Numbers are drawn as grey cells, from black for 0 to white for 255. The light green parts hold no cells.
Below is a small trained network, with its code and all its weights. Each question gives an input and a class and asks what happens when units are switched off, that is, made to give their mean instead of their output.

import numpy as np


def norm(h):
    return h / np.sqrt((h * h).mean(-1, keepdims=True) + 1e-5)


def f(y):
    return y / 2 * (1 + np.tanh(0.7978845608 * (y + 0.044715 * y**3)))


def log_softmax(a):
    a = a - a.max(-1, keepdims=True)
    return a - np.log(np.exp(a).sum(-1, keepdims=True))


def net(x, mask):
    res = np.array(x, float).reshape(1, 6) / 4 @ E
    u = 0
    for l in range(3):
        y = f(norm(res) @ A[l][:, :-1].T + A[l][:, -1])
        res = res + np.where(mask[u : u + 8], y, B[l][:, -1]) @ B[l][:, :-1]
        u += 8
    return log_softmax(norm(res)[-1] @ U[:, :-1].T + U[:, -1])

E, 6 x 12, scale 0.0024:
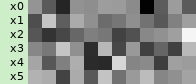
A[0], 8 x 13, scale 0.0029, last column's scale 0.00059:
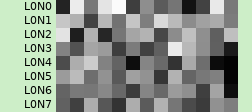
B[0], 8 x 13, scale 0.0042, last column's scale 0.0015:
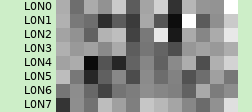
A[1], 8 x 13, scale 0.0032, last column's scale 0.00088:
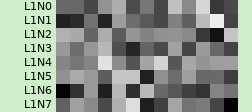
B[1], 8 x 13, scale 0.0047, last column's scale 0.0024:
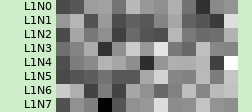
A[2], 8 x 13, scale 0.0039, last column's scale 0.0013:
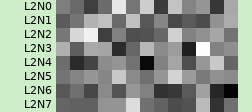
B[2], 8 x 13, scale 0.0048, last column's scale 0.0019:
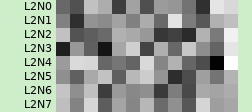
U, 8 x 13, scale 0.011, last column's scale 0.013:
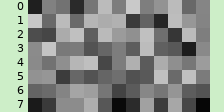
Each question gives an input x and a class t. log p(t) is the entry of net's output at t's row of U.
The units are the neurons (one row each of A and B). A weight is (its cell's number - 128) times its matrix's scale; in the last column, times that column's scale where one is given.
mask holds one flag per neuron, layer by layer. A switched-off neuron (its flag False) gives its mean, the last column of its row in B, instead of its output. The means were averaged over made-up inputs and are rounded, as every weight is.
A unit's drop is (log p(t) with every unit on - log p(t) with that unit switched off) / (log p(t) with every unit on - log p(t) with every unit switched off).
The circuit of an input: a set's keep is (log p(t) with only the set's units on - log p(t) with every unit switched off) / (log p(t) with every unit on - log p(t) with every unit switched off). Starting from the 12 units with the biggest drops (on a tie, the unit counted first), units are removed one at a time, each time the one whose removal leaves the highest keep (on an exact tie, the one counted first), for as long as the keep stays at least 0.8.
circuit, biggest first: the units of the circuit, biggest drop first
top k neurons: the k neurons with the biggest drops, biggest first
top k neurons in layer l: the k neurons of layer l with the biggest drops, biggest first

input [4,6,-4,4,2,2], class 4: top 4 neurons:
[L0N0; L2N2; L0N1; L2N0]
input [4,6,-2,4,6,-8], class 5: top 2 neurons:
[L0N4; L1N6]
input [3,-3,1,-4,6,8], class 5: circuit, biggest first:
[L0N1]
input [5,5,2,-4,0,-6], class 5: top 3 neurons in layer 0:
[L0N2; L0N4; L0N7]
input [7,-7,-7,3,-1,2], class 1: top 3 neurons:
[L2N6; L2N7; L0N0]
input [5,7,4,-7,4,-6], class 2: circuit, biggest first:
[L2N0; L1N0]
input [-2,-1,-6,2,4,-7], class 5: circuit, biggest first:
[L0N4; L2N4]
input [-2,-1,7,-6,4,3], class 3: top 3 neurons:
[L2N4; L1N1; L0N7]
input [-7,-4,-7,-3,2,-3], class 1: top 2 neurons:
[L2N2; L1N1]
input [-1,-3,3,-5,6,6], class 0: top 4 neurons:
[L2N3; L1N3; L0N4; L1N6]
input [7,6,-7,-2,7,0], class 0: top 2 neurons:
[L2N3; L2N2]
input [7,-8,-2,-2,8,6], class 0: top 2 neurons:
[L2N3; L0N0]
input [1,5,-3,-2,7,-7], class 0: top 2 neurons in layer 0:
[L0N1; L0N2]
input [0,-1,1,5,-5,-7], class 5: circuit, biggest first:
[L1N6]
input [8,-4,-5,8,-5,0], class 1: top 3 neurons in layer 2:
[L2N7; L2N6; L2N0]
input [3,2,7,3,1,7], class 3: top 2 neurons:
[L2N4; L1N6]
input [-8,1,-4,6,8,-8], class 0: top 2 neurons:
[L2N3; L1N3]
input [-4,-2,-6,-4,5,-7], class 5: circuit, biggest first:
[L0N4; L2N4]
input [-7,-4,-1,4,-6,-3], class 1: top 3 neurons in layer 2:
[L2N2; L2N3; L2N5]
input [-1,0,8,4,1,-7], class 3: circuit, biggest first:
[L2N4]
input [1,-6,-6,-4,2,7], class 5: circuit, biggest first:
[L0N1; L2N4]
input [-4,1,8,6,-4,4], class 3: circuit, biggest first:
[L2N4; L1N1]
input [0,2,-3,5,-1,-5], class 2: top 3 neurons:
[L0N1; L2N1; L0N7]
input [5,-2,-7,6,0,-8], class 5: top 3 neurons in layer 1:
[L1N6; L1N1; L1N0]
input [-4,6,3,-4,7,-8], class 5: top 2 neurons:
[L1N6; L0N4]
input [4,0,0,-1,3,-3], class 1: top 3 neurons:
[L2N6; L1N5; L0N1]
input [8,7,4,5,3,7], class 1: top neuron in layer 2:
[L2N7]
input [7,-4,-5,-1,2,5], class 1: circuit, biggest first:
[L2N6; L2N7]
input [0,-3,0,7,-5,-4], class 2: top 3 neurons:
[L0N7; L2N1; L2N3]
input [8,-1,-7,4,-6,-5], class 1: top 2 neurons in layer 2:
[L2N6; L2N7]
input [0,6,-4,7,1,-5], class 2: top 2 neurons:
[L2N1; L0N2]
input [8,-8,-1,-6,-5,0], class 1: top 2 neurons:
[L2N7; L0N0]
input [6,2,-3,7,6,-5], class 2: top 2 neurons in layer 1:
[L1N5; L1N7]
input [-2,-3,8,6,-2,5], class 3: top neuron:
[L2N4]
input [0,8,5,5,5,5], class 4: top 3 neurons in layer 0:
[L0N0; L0N1; L0N4]
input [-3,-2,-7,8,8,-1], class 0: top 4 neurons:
[L2N3; L1N3; L1N0; L2N0]
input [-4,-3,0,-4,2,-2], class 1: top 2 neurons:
[L0N0; L2N2]
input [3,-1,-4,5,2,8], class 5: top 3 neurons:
[L0N1; L2N4; L1N1]
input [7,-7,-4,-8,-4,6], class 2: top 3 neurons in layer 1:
[L1N0; L1N2; L1N3]
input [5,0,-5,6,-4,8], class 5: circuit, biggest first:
[L0N1]
